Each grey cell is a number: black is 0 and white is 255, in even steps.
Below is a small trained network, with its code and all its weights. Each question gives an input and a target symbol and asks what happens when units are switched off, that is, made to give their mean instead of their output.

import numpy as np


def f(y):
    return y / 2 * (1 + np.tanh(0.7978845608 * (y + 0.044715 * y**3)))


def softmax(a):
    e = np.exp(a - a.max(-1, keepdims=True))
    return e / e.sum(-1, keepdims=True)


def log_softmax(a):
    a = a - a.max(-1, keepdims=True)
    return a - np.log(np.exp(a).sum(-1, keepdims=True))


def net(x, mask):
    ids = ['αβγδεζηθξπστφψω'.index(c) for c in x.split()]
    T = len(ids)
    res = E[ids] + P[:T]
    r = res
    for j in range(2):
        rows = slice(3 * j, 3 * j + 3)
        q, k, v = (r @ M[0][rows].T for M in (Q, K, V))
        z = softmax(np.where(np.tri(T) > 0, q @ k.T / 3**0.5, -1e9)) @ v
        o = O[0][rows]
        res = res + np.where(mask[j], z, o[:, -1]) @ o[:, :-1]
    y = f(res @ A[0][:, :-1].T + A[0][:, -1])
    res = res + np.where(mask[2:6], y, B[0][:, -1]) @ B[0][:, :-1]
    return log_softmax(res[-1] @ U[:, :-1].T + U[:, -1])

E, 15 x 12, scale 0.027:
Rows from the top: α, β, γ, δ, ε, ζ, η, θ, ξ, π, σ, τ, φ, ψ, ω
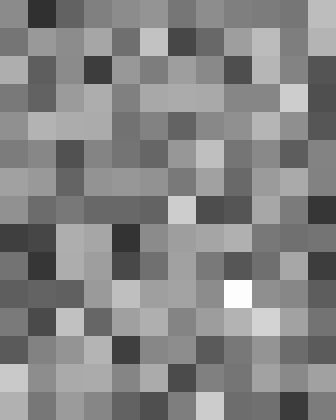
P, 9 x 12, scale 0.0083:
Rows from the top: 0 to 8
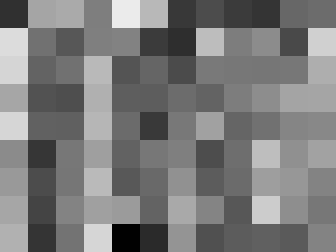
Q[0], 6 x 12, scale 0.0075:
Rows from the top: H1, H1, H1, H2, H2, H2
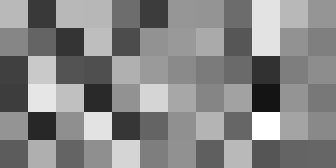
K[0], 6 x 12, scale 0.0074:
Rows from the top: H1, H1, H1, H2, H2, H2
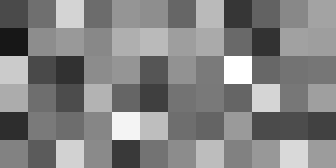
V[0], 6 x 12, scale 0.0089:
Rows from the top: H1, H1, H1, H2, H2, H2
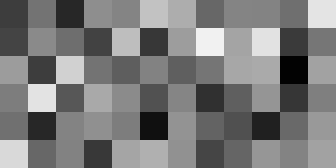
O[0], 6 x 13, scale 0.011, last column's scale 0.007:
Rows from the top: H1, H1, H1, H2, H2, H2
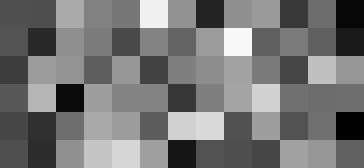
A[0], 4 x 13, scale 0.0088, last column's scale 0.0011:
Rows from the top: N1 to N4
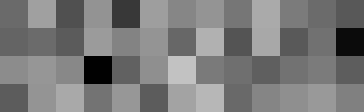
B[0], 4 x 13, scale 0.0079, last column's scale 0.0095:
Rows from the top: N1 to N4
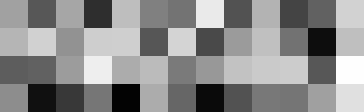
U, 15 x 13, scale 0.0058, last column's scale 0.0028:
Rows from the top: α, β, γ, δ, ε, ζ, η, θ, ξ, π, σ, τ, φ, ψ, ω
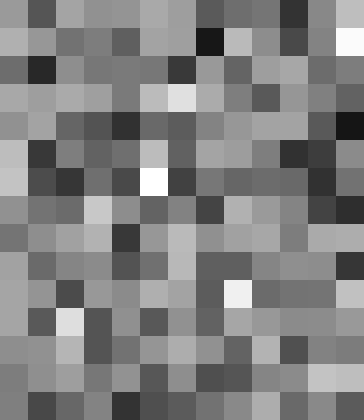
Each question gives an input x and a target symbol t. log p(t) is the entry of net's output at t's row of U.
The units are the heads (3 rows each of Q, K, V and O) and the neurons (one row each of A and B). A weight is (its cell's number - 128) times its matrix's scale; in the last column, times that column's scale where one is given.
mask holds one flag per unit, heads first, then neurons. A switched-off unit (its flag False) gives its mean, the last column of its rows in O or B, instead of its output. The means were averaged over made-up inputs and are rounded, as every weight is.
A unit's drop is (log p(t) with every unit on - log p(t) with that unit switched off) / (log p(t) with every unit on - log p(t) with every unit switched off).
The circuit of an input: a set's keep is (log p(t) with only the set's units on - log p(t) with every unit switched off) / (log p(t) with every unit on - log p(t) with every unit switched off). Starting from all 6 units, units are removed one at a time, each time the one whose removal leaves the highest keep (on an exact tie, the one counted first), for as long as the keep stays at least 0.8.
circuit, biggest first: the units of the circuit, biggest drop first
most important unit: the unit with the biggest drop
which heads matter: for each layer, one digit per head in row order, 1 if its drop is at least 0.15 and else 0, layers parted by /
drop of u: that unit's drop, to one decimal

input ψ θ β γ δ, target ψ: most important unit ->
H1
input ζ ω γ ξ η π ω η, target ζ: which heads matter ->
11
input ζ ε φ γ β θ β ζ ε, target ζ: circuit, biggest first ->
H1; N1; H2
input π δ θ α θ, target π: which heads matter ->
11
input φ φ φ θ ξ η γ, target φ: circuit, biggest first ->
H2; N1; H1
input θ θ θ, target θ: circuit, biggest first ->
H2; N2
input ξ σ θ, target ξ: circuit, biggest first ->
N3; H2; H1
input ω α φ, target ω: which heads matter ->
11
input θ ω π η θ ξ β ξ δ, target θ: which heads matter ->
01
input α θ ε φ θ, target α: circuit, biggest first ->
H2; H1
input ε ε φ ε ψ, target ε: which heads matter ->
11
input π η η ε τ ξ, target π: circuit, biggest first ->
N4; H2; H1
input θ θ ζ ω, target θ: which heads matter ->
01
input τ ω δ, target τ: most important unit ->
H2
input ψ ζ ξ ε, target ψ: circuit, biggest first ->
H1; H2
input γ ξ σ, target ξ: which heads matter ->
01
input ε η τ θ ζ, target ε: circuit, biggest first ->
H2; H1
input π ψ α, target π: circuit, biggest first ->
H2; N4; H1
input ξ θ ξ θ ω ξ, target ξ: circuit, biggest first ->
H2; N3
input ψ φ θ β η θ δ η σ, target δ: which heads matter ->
01
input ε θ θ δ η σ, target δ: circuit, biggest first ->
H2
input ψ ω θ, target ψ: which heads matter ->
11
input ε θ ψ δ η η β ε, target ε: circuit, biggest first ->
H2; H1
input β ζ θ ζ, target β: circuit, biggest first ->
H1; H2
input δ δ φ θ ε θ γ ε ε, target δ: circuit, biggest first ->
H2; H1
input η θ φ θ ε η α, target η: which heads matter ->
10
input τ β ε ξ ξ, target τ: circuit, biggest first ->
H2
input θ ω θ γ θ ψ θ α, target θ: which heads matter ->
01
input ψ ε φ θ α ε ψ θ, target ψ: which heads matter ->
11
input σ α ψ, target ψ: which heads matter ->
10
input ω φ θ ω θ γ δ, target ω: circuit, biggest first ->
H1; N4; H2
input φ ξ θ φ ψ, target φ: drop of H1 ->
0.2
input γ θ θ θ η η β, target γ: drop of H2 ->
0.7
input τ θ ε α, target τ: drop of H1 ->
0.2
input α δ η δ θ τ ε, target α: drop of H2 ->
0.5
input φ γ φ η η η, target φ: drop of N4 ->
0.0
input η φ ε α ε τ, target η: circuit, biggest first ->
H1
